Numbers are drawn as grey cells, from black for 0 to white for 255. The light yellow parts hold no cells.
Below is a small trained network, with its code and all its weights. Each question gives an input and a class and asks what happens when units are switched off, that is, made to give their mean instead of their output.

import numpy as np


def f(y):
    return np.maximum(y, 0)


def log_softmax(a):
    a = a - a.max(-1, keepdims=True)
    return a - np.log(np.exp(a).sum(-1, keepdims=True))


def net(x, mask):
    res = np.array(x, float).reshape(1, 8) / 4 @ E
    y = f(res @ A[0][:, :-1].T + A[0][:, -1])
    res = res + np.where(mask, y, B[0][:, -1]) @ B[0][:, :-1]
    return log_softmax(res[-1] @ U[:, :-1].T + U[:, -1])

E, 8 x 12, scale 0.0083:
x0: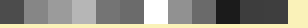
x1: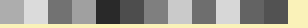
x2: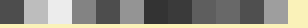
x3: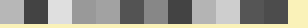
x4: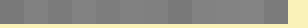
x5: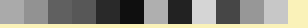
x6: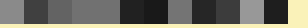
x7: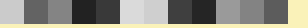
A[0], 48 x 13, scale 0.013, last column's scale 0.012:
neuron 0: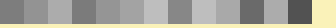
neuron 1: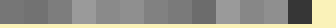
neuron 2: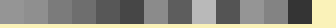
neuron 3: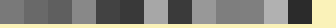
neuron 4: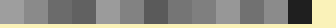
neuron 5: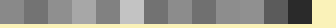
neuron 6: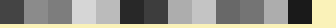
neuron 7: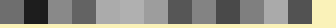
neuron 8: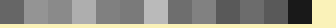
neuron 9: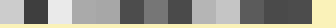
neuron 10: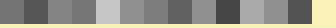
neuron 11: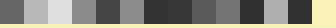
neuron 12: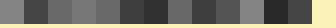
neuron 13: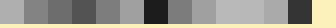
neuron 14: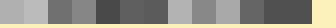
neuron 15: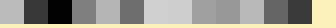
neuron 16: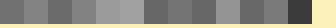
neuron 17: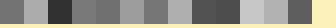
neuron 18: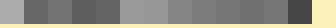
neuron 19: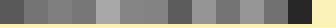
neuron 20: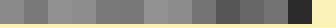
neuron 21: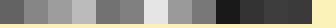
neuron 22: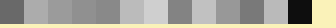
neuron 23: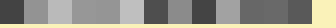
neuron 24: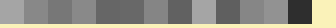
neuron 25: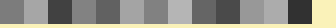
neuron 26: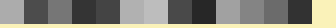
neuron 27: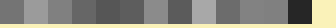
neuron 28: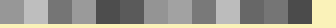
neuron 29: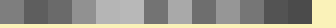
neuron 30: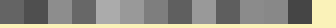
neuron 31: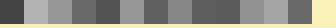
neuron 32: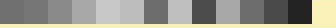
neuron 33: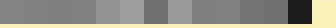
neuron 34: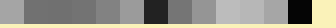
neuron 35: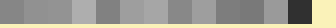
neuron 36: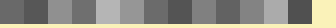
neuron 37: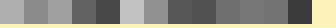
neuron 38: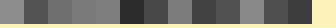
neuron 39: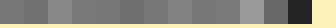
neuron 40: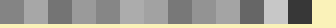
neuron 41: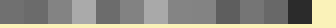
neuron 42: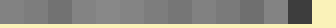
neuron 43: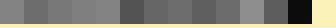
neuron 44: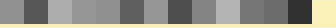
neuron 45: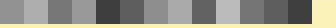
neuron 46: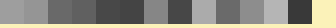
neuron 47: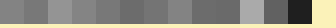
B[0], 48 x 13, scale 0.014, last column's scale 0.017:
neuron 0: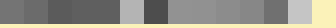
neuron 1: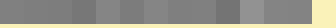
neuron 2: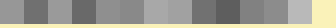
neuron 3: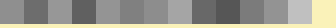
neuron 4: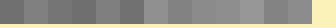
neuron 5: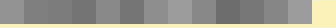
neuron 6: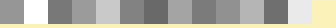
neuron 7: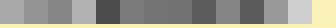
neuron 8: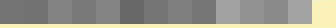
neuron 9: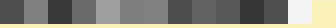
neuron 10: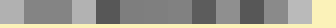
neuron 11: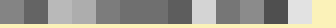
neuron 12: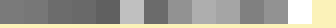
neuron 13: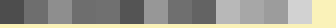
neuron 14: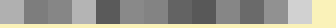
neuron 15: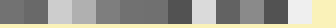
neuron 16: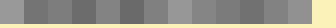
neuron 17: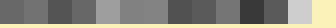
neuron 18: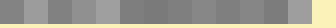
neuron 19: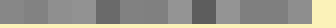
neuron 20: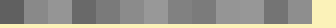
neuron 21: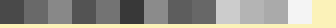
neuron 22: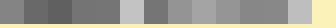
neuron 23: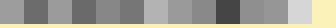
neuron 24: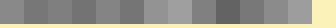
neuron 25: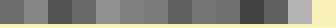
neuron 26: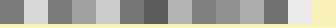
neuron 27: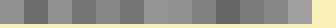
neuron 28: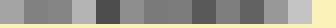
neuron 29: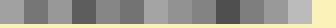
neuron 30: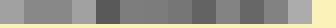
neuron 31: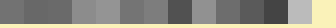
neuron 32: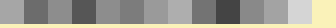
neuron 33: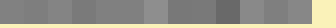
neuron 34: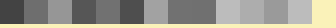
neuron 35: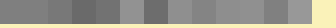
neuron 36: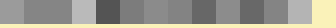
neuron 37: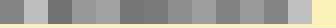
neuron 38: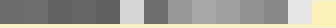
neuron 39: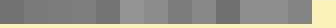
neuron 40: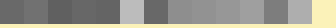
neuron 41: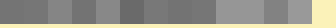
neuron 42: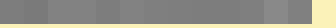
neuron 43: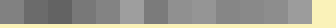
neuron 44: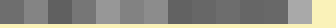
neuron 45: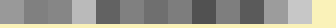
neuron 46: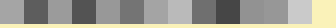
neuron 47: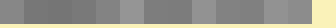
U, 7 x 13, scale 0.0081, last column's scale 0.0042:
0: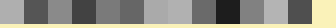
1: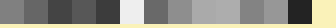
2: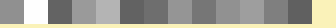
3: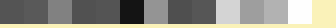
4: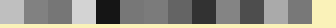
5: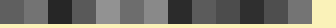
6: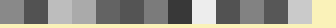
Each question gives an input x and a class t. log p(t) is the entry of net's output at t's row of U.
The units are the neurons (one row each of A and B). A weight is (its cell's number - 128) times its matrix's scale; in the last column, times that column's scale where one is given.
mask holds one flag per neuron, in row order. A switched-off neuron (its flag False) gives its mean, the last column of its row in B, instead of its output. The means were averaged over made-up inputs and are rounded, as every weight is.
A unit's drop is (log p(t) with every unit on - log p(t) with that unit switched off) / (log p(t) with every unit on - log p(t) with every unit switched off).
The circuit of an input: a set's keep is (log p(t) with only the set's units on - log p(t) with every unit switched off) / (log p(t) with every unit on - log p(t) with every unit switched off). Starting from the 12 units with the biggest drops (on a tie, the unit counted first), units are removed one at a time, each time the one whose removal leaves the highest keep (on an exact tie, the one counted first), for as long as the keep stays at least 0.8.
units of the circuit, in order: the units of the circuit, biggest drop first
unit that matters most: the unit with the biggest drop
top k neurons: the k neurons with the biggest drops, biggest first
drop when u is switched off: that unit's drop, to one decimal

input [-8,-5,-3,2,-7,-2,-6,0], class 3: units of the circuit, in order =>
neuron 13
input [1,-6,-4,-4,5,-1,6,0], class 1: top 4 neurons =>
neuron 38; neuron 12; neuron 14; neuron 45
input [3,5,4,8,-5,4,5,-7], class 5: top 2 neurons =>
neuron 9; neuron 26
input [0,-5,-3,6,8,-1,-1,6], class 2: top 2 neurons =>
neuron 26; neuron 17
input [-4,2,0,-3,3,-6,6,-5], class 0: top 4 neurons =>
neuron 32; neuron 23; neuron 29; neuron 0
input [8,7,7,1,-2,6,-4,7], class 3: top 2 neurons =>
neuron 21; neuron 6
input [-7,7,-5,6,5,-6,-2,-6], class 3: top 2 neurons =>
neuron 34; neuron 13
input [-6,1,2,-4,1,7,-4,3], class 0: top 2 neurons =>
neuron 46; neuron 21
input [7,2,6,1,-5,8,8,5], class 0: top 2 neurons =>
neuron 46; neuron 3
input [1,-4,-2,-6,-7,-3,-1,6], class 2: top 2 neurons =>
neuron 26; neuron 9
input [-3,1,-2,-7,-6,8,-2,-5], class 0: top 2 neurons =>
neuron 46; neuron 9
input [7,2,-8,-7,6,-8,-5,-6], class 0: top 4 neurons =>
neuron 32; neuron 29; neuron 11; neuron 9
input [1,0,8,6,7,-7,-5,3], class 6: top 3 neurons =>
neuron 11; neuron 46; neuron 3
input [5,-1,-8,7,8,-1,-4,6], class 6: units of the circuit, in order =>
neuron 15
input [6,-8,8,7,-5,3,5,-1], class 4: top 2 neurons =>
neuron 7; neuron 15
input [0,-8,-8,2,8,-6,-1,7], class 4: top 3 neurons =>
neuron 7; neuron 10; neuron 11
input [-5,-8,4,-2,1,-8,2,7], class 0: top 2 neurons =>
neuron 23; neuron 32
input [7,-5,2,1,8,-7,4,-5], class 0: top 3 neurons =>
neuron 32; neuron 23; neuron 29
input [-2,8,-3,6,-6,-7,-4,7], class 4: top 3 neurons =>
neuron 45; neuron 28; neuron 14
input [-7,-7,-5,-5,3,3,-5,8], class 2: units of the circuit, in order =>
neuron 26
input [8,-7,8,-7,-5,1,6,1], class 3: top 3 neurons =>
neuron 21; neuron 15; neuron 9
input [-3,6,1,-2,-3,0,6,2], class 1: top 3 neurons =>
neuron 12; neuron 38; neuron 7
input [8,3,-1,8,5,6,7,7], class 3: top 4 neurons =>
neuron 21; neuron 6; neuron 17; neuron 8
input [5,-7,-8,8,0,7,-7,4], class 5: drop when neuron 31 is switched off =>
-0.1
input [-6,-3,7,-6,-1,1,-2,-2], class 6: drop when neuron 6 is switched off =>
0.0
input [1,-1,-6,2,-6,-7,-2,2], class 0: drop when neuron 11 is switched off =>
0.1
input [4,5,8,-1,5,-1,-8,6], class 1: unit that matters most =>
neuron 22
